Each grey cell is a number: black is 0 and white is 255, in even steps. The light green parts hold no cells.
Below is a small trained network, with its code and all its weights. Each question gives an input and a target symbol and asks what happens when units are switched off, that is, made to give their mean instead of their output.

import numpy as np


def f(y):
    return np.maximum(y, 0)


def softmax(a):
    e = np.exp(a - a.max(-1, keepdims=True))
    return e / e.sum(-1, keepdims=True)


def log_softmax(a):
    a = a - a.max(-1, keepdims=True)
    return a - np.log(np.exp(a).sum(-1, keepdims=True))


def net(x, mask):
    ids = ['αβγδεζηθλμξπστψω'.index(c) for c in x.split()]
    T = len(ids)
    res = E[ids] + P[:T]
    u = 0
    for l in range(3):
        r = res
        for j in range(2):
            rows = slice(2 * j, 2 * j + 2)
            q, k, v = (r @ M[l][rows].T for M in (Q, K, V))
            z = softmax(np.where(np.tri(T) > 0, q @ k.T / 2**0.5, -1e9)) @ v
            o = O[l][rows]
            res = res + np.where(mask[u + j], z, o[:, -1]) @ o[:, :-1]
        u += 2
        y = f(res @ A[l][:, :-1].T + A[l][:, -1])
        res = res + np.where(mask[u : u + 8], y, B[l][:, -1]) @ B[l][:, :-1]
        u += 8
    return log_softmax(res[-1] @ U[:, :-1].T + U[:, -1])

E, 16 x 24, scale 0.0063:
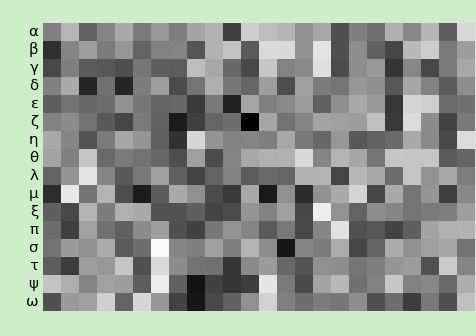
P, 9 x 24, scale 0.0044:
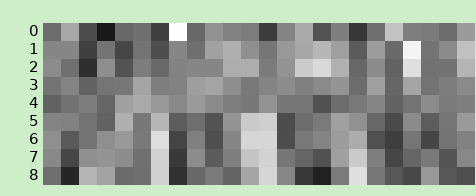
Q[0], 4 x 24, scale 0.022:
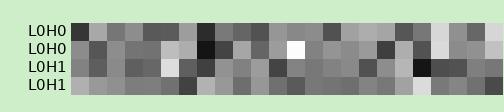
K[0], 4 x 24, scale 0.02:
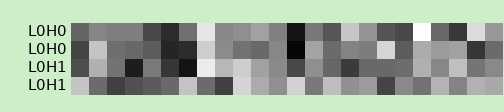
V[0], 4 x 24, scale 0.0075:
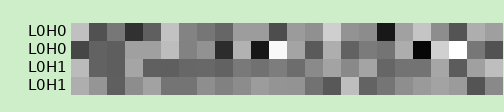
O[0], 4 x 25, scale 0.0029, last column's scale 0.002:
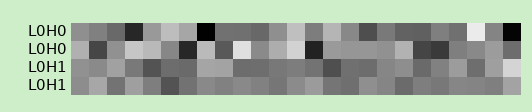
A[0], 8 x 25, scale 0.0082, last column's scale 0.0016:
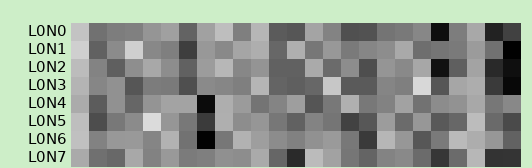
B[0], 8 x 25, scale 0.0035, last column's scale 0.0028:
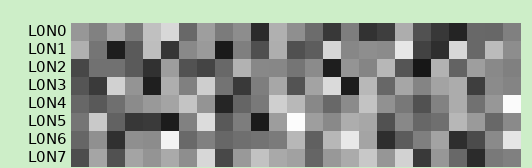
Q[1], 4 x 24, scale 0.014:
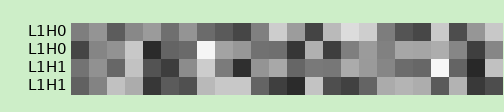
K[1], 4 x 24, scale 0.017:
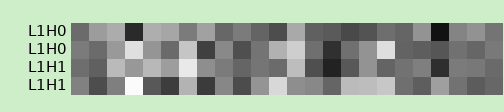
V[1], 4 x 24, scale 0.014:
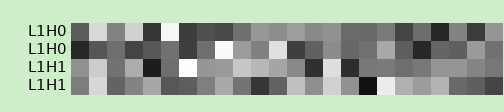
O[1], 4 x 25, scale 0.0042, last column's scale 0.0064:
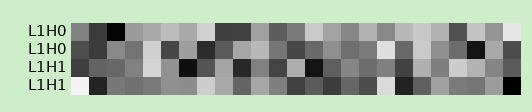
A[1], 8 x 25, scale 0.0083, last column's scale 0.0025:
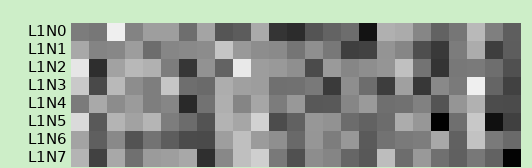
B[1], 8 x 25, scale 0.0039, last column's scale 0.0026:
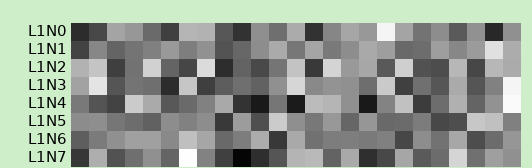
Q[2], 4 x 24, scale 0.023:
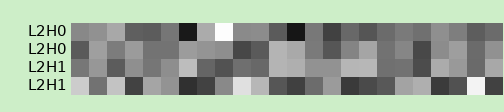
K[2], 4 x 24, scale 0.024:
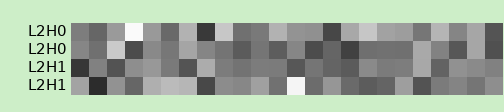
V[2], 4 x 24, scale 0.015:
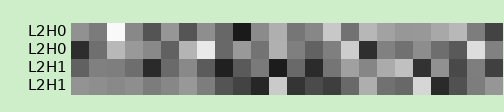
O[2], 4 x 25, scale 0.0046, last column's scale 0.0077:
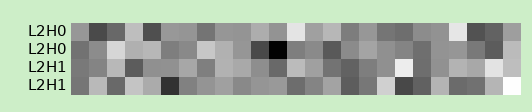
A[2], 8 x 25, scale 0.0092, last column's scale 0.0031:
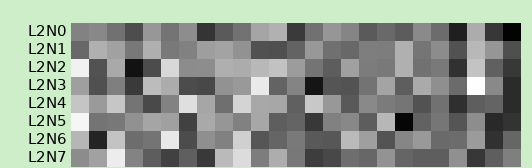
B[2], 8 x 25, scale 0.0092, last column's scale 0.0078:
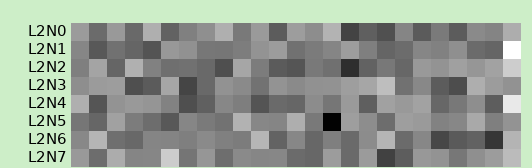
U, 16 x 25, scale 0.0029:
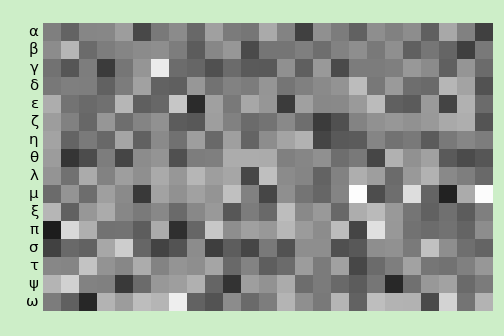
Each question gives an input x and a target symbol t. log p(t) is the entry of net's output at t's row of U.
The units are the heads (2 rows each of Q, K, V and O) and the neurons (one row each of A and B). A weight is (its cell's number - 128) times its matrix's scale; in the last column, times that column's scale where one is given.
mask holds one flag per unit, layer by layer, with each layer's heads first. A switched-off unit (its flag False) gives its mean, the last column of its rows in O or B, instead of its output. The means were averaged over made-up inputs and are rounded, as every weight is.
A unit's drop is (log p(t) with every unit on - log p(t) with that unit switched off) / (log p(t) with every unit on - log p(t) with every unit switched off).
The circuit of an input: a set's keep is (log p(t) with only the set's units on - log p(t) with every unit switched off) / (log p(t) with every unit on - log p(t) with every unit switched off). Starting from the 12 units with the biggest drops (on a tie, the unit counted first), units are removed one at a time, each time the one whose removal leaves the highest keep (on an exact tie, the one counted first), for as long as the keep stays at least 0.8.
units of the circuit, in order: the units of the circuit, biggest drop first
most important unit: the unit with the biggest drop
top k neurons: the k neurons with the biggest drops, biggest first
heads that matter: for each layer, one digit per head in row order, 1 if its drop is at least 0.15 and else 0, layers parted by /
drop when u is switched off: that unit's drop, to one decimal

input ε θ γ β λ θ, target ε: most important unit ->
L0H0
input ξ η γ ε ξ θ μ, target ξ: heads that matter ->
10 / 01 / 00
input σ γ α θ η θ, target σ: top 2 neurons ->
(L1N4; L0N4)
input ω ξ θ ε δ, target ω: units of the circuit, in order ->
(L1H0; L0H0)
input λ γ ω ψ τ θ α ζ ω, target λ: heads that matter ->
00 / 01 / 11
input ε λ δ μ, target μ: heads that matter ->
00 / 11 / 01
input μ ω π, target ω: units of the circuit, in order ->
(L0H0; L1H0)
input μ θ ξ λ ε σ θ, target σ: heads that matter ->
10 / 01 / 00
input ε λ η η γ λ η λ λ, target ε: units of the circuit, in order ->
(L0H0; L1N2; L0N1)
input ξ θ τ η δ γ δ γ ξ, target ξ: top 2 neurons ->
(L2N4; L0N4)
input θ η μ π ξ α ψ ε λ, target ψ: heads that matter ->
10 / 10 / 00
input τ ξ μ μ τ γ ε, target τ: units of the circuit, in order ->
(L1H0; L2N7)
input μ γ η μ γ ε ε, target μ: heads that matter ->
00 / 00 / 01
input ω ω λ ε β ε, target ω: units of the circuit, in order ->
(L1H0)
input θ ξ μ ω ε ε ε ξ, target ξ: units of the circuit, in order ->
(L0H0; L1H1; L2N4)
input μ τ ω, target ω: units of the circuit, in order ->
(L0H0; L1H0)
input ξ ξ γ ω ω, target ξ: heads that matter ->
00 / 01 / 00
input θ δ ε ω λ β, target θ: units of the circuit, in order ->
(L2H0; L0N3; L2H1)
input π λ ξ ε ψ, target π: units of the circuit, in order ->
(L1H1; L0H0)
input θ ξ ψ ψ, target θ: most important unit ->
L2H0
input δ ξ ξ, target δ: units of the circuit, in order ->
(L1H1; L2N3; L0H0; L2H0)
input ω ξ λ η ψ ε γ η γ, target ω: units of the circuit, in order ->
(L1H0; L0H0; L0N4)
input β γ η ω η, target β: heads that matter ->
00 / 00 / 01
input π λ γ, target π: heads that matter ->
00 / 01 / 00
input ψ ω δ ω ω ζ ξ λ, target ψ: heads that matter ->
00 / 10 / 00
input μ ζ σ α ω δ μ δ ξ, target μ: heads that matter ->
00 / 10 / 01
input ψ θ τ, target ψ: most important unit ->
L1H0
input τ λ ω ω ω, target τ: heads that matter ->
10 / 10 / 00
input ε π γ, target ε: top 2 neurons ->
(L1N2; L0N1)
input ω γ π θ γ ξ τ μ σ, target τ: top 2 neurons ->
(L0N4; L2N7)
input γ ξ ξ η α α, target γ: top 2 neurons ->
(L1N7; L2N1)
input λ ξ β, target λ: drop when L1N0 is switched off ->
0.5
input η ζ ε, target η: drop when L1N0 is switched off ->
0.0
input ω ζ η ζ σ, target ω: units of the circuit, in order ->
(L1H0)
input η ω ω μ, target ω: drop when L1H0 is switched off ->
1.1
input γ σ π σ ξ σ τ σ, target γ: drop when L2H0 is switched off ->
0.3
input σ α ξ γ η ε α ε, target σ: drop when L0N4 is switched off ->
0.1
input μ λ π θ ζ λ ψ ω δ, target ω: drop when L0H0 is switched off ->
1.4
